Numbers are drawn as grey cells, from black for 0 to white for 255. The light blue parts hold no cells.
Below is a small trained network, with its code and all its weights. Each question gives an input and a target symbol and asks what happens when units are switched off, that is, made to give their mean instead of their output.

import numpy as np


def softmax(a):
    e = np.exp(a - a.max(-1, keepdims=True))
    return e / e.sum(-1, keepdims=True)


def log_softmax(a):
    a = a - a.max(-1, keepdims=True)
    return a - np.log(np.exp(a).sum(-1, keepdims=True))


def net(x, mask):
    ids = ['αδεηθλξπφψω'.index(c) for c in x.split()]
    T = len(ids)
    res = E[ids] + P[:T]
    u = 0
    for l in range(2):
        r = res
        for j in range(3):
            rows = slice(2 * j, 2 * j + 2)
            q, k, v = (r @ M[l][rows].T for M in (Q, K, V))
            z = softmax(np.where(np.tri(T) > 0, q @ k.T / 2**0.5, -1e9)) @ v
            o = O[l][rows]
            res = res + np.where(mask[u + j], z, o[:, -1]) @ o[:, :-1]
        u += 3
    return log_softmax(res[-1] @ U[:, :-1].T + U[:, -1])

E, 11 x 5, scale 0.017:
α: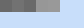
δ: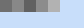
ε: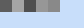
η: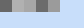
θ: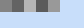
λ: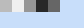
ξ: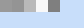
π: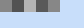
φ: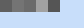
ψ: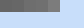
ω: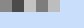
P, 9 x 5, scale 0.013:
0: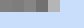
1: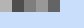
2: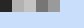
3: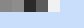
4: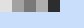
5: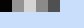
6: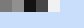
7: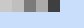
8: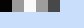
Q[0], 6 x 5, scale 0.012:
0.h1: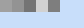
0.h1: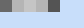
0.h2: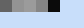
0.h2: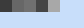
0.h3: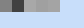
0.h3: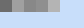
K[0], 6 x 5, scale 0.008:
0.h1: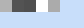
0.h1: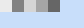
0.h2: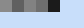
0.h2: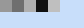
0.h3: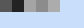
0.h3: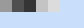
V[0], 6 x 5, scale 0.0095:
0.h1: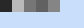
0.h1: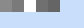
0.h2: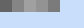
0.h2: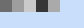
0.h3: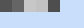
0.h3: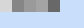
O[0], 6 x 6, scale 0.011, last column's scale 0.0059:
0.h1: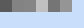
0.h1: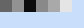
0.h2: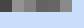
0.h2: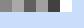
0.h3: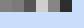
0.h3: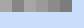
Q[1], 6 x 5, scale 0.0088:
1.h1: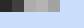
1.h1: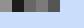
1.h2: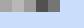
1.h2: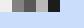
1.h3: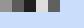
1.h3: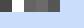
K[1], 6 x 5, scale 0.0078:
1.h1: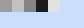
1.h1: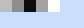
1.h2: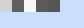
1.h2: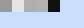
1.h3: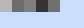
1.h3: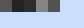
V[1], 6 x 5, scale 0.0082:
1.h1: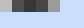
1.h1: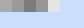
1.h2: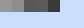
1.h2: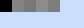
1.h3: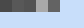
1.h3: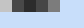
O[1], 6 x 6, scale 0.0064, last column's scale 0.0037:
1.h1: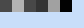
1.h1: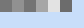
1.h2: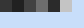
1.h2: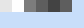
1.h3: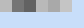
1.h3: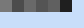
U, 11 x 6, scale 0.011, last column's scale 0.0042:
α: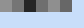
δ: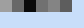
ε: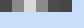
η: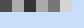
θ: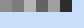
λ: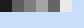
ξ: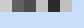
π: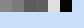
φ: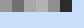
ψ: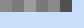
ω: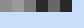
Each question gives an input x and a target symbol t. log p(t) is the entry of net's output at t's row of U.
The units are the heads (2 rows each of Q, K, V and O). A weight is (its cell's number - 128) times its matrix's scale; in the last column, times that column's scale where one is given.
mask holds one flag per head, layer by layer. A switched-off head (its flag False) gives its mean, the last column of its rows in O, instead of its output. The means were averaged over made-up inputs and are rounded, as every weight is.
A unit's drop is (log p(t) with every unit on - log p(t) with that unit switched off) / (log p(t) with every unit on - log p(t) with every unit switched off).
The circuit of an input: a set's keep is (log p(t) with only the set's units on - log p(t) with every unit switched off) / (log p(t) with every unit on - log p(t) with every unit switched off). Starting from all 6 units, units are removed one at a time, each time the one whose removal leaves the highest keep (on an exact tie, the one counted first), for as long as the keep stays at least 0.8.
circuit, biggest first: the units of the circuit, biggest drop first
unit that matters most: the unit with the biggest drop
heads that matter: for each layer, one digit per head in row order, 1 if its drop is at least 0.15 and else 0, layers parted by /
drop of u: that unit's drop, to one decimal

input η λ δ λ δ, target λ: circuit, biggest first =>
[1.h2 0.h3]
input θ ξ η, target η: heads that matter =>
101 / 000
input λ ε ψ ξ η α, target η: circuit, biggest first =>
[1.h2 0.h3 1.h1]
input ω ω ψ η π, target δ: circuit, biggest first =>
[0.h1 1.h1]
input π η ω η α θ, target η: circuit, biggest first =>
[0.h1 0.h3 1.h2]
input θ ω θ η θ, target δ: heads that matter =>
100 / 100
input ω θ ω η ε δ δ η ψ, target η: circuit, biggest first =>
[1.h2 0.h3 1.h1]
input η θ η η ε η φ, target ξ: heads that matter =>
110 / 010
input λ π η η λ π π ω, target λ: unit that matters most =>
1.h2
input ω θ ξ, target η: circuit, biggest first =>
[0.h1 1.h1]
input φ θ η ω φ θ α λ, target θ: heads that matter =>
011 / 000
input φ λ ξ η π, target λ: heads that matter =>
101 / 011
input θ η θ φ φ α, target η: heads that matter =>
101 / 010
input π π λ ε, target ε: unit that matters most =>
0.h1
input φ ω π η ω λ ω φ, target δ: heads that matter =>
110 / 000
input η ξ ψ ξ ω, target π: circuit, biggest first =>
[0.h2 0.h1 1.h1]
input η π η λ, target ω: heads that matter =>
001 / 000
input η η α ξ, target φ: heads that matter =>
100 / 000
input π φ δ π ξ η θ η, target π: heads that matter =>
110 / 000
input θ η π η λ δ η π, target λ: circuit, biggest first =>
[1.h2]
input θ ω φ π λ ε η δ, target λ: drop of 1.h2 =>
1.0
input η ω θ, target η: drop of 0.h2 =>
0.1
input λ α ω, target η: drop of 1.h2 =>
0.2
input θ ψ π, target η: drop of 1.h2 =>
0.1
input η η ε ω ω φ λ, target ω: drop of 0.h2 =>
-0.1
